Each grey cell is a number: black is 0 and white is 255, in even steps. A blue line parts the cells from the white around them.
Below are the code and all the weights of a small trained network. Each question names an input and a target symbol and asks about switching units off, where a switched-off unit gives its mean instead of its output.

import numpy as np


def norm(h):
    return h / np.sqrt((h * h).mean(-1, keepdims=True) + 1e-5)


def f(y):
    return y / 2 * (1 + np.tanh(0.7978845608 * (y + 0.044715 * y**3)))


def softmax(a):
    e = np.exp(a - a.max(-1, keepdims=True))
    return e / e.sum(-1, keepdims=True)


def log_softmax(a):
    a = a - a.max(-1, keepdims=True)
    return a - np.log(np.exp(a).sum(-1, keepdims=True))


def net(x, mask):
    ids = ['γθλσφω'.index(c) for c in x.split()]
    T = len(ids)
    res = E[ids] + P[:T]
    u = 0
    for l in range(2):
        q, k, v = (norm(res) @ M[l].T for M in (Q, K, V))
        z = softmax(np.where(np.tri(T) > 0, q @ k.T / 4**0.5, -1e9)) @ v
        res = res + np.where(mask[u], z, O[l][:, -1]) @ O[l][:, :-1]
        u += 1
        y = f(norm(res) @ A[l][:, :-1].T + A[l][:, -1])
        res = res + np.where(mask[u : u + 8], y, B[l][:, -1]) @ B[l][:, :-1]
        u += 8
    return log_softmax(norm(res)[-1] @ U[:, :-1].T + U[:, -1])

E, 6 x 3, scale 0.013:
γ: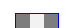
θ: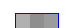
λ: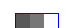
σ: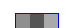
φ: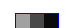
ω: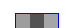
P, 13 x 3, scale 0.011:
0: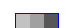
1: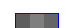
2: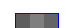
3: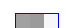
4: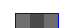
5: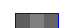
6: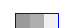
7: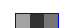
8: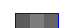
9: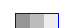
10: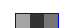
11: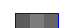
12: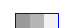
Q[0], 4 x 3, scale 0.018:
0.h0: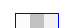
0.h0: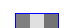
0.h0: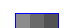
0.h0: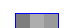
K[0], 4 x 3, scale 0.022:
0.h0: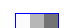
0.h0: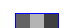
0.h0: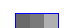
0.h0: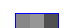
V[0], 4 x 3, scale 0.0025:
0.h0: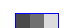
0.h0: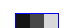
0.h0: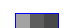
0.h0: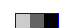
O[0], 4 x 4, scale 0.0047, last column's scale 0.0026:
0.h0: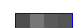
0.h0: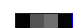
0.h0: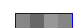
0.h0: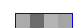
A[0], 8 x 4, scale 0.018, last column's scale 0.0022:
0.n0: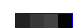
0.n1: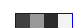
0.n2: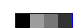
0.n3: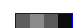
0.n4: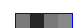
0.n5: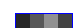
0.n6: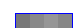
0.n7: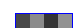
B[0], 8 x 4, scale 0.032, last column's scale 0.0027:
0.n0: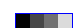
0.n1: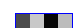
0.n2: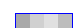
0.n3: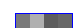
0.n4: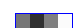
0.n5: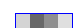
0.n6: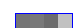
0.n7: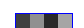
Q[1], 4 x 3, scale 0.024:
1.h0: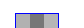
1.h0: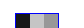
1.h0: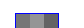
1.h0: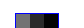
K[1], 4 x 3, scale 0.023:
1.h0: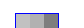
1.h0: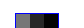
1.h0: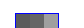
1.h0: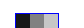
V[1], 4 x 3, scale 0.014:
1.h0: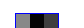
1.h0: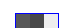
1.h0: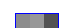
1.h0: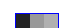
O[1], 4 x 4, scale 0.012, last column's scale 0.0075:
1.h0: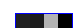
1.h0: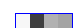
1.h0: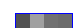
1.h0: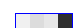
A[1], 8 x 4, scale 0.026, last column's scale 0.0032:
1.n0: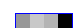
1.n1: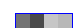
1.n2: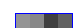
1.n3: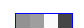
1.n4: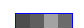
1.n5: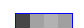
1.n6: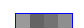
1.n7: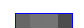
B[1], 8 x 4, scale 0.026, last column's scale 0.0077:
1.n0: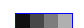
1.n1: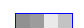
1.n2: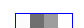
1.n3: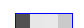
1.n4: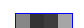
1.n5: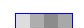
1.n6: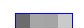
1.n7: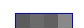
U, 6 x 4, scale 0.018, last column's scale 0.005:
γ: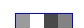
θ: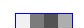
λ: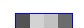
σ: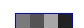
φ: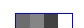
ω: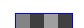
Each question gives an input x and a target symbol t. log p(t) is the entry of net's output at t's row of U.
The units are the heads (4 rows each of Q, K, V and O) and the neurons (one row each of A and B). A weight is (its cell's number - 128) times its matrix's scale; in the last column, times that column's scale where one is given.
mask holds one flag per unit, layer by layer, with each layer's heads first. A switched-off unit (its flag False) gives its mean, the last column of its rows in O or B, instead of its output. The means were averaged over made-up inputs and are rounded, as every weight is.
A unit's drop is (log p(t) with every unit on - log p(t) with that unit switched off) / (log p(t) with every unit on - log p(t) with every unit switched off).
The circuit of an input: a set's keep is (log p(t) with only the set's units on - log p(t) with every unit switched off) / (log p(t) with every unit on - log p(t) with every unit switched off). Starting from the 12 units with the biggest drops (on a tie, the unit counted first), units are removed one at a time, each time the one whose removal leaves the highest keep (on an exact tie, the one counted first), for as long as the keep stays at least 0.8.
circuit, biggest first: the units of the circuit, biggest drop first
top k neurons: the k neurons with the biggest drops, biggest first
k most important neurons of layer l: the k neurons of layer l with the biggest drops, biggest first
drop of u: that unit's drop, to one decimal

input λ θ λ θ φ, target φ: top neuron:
(0.n0)
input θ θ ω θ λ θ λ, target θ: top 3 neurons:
(0.n2 0.n0 0.n4)
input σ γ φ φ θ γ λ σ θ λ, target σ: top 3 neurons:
(0.n2 0.n0 0.n1)
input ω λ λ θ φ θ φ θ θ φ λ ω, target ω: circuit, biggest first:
(0.n0 0.h0 0.n5)
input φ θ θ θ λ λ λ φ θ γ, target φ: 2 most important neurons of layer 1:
(1.n4 1.n2)
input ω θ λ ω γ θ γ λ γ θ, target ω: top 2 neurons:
(0.n2 0.n4)
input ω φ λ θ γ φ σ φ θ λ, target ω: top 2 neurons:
(0.n2 0.n0)
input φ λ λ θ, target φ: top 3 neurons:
(0.n5 0.n4 1.n2)
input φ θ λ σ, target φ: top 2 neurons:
(0.n5 0.n4)
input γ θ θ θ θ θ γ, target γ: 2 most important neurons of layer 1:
(1.n5 1.n3)
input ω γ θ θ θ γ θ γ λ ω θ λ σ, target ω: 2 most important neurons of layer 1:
(1.n4 1.n1)
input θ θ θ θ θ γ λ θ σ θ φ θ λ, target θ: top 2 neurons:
(0.n2 0.n4)
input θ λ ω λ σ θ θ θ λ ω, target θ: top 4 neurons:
(0.n2 0.n0 0.n4 0.n1)
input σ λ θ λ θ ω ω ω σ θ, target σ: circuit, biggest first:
(1.h0)
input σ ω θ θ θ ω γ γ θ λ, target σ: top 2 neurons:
(0.n2 0.n1)
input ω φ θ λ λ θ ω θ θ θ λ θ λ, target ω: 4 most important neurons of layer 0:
(0.n2 0.n0 0.n1 0.n5)
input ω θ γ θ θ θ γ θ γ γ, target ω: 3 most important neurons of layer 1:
(1.n4 1.n1 1.n2)
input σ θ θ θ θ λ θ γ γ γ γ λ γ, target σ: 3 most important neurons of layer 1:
(1.n1 1.n4 1.n2)
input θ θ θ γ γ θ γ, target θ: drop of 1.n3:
0.1
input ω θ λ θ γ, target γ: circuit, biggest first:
(0.n1)
